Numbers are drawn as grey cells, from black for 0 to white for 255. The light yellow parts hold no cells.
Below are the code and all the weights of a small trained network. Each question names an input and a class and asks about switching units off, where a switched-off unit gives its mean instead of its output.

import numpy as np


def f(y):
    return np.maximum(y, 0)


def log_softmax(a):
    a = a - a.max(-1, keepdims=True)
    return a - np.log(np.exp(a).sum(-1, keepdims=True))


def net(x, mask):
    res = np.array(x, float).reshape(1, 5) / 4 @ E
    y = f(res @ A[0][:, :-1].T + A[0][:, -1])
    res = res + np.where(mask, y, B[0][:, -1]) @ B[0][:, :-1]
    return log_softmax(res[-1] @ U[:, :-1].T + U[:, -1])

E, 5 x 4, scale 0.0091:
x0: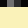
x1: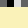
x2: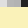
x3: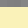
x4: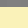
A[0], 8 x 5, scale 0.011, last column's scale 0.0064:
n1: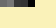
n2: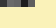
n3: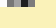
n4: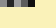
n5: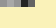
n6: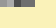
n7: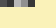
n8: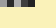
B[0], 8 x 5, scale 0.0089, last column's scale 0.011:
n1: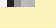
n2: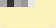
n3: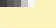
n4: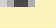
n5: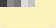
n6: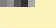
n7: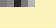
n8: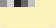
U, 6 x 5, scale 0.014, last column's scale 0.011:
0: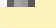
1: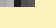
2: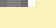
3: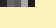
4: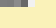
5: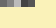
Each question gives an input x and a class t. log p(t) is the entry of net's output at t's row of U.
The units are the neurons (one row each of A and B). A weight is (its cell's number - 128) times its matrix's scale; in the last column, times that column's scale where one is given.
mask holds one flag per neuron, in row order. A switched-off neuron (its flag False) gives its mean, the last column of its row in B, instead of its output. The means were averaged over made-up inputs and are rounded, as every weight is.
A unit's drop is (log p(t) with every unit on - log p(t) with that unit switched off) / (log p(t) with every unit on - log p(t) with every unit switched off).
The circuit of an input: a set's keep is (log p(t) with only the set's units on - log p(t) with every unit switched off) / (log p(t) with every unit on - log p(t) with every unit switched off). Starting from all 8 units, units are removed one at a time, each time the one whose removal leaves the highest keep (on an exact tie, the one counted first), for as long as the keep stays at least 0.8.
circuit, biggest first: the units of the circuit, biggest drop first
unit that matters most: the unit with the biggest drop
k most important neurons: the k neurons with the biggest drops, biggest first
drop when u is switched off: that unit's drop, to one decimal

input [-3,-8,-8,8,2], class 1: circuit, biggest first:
n3
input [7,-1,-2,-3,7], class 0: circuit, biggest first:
n1; n2
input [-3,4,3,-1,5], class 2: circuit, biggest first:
n1; n2
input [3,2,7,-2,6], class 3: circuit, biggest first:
n3; n5
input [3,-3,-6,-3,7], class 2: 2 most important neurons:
n3; n5
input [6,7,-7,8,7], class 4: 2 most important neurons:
n2; n3
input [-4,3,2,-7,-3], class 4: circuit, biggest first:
n1; n2
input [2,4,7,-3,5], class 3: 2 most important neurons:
n3; n5
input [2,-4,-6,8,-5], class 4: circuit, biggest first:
n3; n8
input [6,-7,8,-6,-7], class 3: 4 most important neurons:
n5; n3; n4; n8
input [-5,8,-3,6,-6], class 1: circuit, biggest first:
n7; n8; n4
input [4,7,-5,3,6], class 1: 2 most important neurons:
n7; n4
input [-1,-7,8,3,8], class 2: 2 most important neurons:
n3; n8
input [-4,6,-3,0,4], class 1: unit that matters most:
n7
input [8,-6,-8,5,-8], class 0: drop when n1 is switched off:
0.5
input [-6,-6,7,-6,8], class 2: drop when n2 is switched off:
0.1
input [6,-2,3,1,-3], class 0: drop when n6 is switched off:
0.0
